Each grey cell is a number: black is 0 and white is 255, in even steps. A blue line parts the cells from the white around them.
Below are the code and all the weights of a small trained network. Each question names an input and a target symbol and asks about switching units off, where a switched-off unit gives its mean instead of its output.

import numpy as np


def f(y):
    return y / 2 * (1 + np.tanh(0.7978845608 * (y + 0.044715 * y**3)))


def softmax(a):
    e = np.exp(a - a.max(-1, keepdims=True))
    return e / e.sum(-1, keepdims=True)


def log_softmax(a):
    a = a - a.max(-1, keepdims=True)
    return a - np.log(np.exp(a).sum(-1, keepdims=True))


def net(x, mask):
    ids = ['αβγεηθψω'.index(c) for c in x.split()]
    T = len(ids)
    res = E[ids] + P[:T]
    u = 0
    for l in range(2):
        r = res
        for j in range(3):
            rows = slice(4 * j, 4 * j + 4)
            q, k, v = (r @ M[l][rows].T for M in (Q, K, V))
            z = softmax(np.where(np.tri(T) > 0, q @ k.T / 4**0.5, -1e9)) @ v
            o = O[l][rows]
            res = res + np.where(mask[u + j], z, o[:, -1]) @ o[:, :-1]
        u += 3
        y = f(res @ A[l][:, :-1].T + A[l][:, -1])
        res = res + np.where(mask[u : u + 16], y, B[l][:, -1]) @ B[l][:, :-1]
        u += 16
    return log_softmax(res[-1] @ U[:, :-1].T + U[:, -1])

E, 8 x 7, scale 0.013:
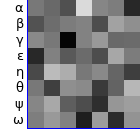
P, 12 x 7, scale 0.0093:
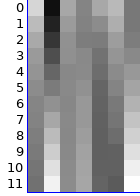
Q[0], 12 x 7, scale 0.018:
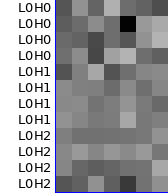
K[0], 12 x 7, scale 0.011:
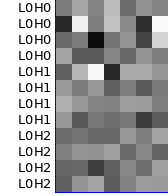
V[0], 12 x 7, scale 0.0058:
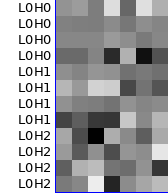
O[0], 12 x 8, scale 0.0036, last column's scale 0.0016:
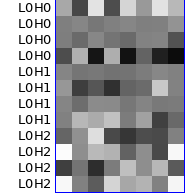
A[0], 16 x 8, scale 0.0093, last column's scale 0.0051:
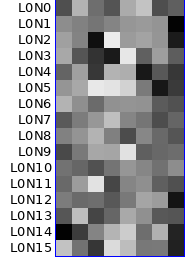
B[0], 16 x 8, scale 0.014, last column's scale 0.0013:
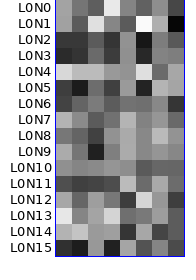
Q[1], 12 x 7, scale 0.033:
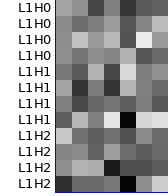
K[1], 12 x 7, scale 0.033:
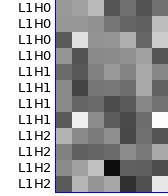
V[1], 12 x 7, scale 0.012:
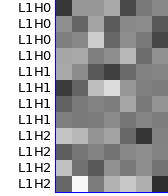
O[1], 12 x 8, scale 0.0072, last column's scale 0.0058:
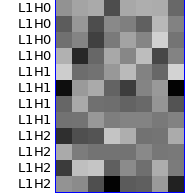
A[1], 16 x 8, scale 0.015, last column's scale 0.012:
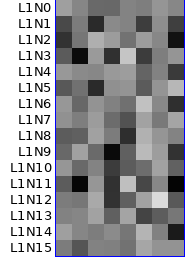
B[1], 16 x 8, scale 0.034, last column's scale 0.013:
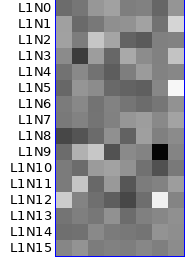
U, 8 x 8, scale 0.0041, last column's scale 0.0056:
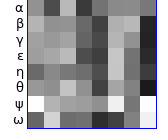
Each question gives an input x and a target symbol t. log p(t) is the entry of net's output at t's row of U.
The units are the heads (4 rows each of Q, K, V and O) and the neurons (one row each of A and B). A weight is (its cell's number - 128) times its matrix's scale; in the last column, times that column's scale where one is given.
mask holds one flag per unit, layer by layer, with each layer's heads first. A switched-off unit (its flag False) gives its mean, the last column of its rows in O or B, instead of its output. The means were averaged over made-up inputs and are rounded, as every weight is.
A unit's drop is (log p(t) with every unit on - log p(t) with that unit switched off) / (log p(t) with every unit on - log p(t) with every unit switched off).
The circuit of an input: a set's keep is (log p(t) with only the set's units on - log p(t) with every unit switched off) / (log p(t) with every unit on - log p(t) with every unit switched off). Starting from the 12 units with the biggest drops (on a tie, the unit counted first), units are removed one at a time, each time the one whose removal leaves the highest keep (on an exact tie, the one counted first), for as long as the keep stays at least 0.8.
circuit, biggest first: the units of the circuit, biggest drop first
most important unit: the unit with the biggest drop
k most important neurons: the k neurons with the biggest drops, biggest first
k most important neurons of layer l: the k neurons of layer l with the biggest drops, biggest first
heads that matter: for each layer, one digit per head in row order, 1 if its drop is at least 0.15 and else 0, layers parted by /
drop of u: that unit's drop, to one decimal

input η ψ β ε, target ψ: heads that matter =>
000 / 010
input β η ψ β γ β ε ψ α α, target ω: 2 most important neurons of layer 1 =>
(L1N3 L1N5)
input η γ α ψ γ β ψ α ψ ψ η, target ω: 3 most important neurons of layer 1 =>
(L1N5 L1N3 L1N7)
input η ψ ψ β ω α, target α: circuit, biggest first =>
(L1N3 L0N15)
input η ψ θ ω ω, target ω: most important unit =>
L0H0
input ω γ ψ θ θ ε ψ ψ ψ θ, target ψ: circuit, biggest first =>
(L1H0 L1N5)
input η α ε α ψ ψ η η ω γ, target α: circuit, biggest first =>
(L1N3 L0N2)
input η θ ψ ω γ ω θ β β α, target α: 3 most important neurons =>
(L1N3 L0N2 L0N15)
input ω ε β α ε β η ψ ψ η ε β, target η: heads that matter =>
000 / 111
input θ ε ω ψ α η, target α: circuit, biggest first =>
(L1N3 L0N5)
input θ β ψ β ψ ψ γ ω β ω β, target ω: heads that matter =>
000 / 000
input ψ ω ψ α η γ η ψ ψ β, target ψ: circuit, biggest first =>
(L1N5 L1H0)
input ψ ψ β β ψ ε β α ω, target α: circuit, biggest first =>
(L1N3 L0N3)
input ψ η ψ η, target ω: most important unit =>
L0H2
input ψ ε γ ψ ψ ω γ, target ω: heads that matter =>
001 / 100
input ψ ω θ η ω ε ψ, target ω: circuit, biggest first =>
(L1N3 L1N1)
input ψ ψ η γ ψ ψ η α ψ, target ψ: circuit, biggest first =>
(L1N5 L1H0)
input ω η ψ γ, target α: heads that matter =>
100 / 000
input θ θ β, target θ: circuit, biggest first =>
(L1H2 L1N2 L1H1 L1N8)
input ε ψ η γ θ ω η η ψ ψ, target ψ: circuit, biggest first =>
(L1H0 L1N5)
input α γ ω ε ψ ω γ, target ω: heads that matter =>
100 / 100
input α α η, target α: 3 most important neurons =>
(L0N11 L1N3 L1N5)
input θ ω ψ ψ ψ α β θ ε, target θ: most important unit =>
L1N2
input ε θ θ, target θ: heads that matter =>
000 / 011
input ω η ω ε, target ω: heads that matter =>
000 / 000
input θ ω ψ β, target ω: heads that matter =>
100 / 100
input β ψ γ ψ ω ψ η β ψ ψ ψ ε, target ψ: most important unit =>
L1H0
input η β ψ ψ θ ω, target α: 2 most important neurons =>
(L1N3 L0N3)
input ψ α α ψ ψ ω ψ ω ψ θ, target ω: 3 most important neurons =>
(L1N5 L1N3 L1N1)
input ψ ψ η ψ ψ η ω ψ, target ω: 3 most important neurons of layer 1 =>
(L1N5 L1N3 L1N7)
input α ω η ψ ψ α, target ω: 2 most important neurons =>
(L1N3 L0N2)
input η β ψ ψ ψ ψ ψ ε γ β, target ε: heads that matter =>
000 / 111
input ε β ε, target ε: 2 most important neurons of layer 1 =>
(L1N9 L1N12)
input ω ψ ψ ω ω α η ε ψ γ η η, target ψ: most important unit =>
L0H2
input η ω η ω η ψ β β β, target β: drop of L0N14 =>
-0.1
